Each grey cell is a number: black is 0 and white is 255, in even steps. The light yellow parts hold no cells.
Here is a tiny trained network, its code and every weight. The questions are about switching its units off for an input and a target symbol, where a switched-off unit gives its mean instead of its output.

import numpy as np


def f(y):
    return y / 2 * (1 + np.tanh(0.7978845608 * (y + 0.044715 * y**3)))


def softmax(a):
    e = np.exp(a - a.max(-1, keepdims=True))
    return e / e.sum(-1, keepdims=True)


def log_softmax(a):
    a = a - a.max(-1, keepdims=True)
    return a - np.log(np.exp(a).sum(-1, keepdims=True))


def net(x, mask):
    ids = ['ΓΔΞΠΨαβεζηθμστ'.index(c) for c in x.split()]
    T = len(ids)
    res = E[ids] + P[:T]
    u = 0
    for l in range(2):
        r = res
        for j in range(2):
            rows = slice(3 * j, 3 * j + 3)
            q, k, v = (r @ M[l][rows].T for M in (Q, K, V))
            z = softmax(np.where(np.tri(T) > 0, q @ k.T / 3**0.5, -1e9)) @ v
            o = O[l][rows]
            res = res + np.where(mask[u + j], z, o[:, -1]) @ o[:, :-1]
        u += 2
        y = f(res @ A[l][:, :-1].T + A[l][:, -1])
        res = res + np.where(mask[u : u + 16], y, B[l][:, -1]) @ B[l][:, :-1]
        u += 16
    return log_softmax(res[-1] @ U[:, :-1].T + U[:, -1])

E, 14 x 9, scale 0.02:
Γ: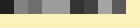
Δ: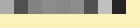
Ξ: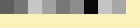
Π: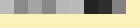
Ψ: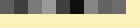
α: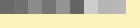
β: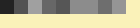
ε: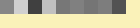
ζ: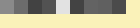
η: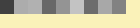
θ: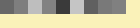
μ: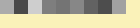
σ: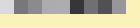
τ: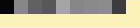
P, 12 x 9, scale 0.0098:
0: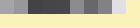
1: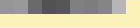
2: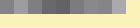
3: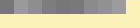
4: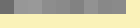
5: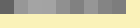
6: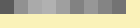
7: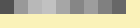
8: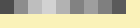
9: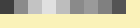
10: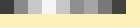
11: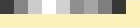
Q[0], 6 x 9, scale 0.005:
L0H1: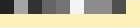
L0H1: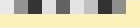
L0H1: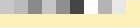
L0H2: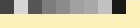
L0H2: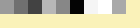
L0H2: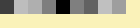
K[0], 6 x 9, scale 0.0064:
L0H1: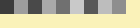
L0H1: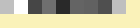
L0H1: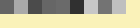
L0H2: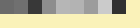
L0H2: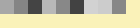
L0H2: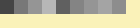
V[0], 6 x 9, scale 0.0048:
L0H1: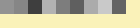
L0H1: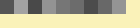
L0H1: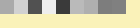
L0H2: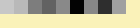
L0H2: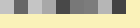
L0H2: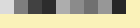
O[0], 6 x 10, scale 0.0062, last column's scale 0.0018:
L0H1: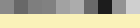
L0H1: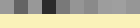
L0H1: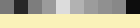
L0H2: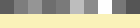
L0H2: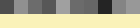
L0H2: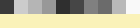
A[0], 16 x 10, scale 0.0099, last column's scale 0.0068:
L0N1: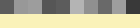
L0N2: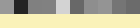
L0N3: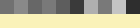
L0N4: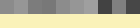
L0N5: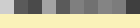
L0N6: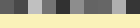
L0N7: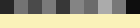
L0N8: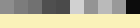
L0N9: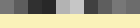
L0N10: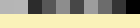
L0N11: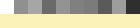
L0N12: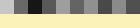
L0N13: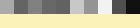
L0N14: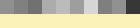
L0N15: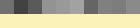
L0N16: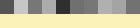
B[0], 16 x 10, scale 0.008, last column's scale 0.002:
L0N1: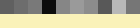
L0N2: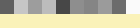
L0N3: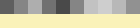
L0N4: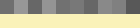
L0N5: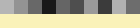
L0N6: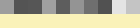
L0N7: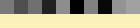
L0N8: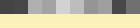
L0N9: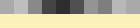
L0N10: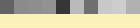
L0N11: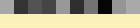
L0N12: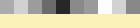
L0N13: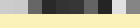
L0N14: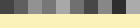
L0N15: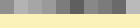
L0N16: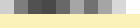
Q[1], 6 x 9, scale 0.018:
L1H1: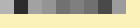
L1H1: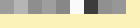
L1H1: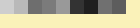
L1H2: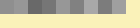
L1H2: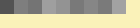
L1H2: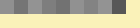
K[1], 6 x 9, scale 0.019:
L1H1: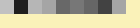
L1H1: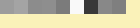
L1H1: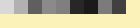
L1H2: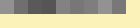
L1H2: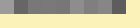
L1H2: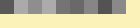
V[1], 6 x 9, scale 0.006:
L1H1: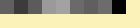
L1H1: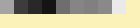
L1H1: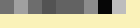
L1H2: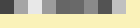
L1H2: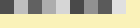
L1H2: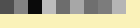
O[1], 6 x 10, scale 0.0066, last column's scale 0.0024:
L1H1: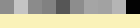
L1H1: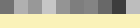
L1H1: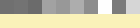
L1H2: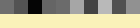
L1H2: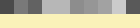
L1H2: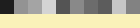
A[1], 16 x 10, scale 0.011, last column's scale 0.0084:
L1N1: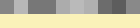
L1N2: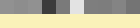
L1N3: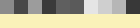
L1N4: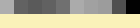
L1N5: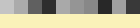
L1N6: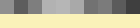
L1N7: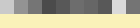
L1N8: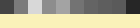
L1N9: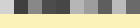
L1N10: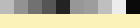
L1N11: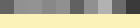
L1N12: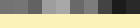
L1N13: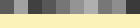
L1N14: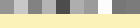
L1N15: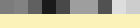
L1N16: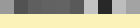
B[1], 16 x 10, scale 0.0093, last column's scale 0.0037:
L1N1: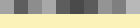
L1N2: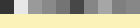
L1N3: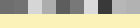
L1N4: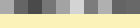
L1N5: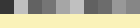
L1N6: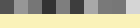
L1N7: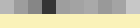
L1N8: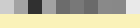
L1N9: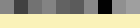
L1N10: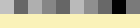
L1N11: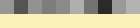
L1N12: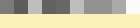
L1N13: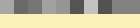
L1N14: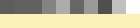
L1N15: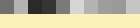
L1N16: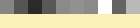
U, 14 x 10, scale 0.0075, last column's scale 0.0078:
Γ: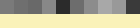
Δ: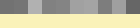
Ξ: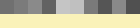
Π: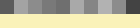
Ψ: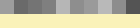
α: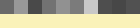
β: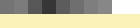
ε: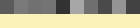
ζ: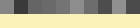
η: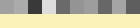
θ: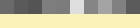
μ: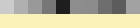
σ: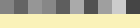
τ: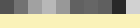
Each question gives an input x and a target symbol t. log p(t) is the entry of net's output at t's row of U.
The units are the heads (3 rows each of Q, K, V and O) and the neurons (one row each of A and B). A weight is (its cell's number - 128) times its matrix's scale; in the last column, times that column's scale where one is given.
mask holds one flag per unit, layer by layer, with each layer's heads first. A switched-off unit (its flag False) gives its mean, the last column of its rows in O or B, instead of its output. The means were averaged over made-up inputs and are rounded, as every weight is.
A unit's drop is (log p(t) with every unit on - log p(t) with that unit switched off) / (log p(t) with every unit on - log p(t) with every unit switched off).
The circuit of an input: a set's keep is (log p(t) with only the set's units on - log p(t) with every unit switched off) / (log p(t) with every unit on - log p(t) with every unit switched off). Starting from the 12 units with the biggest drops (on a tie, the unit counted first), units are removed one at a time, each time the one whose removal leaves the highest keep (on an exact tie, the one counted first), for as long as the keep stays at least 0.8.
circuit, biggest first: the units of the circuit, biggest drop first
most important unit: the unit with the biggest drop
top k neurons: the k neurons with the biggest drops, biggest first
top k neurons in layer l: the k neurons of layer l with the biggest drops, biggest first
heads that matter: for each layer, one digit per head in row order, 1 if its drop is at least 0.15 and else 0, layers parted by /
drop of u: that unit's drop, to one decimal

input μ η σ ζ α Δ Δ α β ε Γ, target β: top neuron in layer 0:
[L0N10]
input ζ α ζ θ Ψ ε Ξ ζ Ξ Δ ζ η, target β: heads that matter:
00 / 10
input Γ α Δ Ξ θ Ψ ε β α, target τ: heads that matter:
00 / 00
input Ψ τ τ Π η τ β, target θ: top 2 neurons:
[L0N6 L1N16]
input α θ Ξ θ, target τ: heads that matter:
01 / 10
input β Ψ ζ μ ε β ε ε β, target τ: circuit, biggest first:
[L1H1 L0N3]
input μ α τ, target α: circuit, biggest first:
[L1H1 L1N13 L0N7]
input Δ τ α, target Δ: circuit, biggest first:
[L1N3 L0N3]
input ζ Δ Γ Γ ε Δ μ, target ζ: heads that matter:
00 / 10
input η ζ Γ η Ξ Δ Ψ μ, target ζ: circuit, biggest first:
[L1N9 L0N11]
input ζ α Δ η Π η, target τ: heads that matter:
01 / 10
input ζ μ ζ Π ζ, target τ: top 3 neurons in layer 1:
[L1N15 L1N7 L1N16]
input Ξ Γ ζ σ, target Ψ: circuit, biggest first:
[L0N11 L1N16 L1H1]
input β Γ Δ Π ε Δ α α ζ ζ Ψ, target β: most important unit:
L0H2
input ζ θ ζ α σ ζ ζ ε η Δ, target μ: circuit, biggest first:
[L0N13 L0N2]
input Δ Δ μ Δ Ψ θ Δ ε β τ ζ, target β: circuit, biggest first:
[L1H1 L0N12]
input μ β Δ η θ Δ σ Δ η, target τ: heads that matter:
00 / 00
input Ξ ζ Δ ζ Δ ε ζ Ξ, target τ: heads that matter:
00 / 10
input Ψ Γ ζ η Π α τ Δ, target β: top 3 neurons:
[L0N13 L1N7 L1N14]
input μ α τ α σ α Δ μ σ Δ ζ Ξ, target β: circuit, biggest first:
[L1H1]
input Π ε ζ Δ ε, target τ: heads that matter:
10 / 00
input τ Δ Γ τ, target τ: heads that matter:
10 / 10
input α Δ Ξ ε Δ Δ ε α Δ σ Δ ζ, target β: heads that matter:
10 / 10
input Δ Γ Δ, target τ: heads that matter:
00 / 00
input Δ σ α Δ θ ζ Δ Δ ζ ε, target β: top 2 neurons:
[L0N16 L1N14]
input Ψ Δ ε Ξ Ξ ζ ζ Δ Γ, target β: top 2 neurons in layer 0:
[L0N7 L0N6]
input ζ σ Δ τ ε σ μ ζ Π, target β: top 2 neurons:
[L1N7 L1N6]
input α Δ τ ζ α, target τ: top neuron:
[L0N8]
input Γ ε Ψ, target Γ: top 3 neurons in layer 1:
[L1N16 L1N14 L1N7]
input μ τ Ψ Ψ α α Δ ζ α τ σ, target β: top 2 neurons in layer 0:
[L0N11 L0N3]
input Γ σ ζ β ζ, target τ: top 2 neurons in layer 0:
[L0N12 L0N9]
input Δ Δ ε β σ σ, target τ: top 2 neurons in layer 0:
[L0N2 L0N14]
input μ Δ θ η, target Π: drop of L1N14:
0.2
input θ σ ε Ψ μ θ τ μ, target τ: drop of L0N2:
0.1
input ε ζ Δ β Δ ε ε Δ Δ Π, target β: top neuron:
[L1N7]
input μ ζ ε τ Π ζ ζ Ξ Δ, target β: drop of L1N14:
0.2
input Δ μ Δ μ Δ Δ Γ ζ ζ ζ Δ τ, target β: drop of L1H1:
0.8
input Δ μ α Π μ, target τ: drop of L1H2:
0.0
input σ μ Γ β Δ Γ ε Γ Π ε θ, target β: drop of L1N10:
0.1
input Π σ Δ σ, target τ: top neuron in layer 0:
[L0N11]
